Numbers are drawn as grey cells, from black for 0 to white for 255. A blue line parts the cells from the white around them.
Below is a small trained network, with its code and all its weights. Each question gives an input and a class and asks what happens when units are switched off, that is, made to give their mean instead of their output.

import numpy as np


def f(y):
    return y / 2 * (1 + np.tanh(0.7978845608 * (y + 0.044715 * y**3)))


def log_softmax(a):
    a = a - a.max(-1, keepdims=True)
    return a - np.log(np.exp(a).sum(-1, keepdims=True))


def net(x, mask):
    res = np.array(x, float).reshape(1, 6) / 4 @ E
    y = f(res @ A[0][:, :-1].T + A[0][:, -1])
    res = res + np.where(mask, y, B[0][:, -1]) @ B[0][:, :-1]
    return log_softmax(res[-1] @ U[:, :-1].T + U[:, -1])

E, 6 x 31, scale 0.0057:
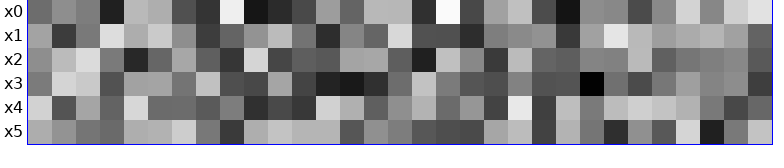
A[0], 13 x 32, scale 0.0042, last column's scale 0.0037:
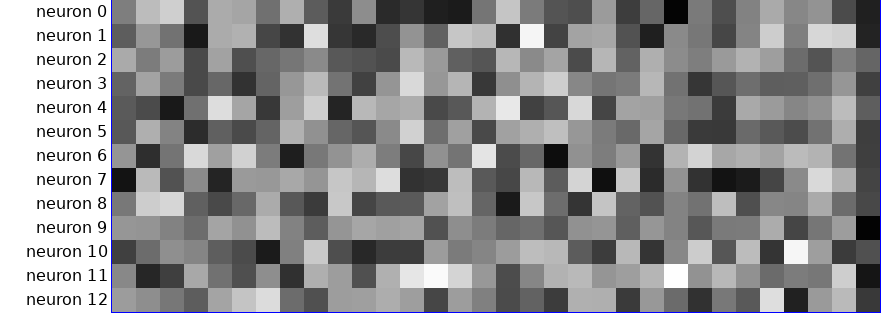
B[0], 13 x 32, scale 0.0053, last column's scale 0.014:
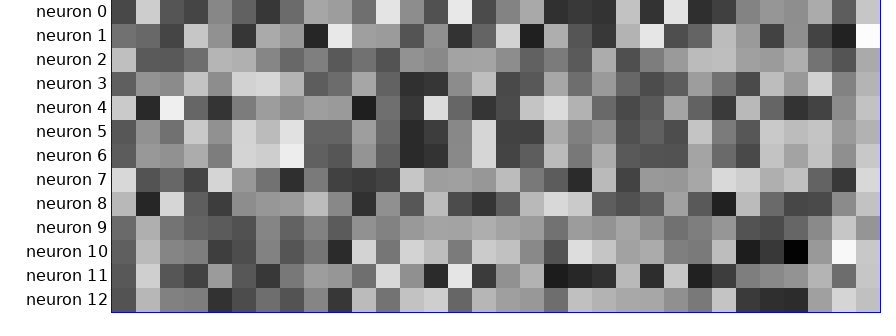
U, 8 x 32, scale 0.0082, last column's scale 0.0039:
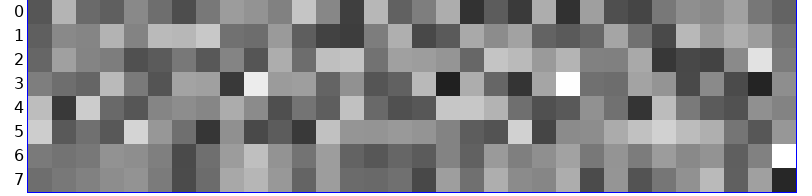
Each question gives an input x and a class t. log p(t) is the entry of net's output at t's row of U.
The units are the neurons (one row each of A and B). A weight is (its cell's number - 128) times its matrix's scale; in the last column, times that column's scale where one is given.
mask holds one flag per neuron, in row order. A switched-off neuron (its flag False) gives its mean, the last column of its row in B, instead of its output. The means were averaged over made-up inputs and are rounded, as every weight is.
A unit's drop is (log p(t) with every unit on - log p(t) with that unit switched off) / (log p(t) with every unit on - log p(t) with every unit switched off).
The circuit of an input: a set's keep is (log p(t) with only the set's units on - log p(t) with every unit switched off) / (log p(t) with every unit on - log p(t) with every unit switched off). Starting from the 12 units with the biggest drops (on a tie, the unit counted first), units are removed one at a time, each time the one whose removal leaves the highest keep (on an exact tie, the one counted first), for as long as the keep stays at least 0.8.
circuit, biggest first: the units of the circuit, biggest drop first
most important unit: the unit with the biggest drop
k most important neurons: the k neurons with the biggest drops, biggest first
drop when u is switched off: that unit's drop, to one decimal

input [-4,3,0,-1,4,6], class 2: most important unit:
neuron 1
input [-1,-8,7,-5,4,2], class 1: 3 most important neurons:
(neuron 3; neuron 5; neuron 4)
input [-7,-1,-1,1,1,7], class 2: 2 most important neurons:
(neuron 1; neuron 12)
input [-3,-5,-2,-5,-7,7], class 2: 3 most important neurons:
(neuron 12; neuron 9; neuron 2)
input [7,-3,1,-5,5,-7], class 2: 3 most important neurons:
(neuron 10; neuron 7; neuron 0)
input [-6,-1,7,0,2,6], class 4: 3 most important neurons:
(neuron 1; neuron 8; neuron 10)
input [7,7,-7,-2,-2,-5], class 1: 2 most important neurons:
(neuron 6; neuron 8)
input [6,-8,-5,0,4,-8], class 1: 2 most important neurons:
(neuron 5; neuron 3)
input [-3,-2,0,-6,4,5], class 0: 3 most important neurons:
(neuron 11; neuron 1; neuron 10)
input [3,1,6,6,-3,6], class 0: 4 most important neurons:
(neuron 0; neuron 10; neuron 4; neuron 2)
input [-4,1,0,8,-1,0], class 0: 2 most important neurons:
(neuron 0; neuron 1)
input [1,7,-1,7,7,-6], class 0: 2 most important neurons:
(neuron 0; neuron 7)
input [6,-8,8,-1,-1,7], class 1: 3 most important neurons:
(neuron 5; neuron 3; neuron 10)
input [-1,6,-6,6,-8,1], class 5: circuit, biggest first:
(neuron 7)
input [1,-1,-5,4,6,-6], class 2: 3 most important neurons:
(neuron 10; neuron 7; neuron 8)
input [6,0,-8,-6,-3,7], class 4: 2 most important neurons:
(neuron 4; neuron 10)
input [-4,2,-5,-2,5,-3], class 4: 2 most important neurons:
(neuron 1; neuron 7)
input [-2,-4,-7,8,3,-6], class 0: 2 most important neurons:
(neuron 0; neuron 8)
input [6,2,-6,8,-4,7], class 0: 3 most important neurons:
(neuron 0; neuron 10; neuron 8)
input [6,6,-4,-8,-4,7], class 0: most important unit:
neuron 11
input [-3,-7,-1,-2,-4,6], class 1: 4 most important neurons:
(neuron 5; neuron 3; neuron 10; neuron 1)
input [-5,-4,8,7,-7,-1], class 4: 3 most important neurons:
(neuron 8; neuron 1; neuron 11)
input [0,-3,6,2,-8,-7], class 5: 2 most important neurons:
(neuron 7; neuron 12)
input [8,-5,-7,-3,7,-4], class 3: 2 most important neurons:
(neuron 1; neuron 7)
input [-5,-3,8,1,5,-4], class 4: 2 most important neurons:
(neuron 1; neuron 8)
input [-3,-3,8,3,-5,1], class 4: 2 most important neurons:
(neuron 8; neuron 1)
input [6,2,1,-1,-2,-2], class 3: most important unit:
neuron 1
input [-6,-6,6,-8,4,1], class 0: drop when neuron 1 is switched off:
0.3
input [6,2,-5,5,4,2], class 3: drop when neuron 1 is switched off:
0.9
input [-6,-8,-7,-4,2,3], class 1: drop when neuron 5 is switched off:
0.2
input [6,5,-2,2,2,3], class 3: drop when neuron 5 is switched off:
0.1
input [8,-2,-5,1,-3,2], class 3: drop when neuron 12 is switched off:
0.0
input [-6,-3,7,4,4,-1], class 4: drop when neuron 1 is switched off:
0.8
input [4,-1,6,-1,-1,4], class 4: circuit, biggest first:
(neuron 8)
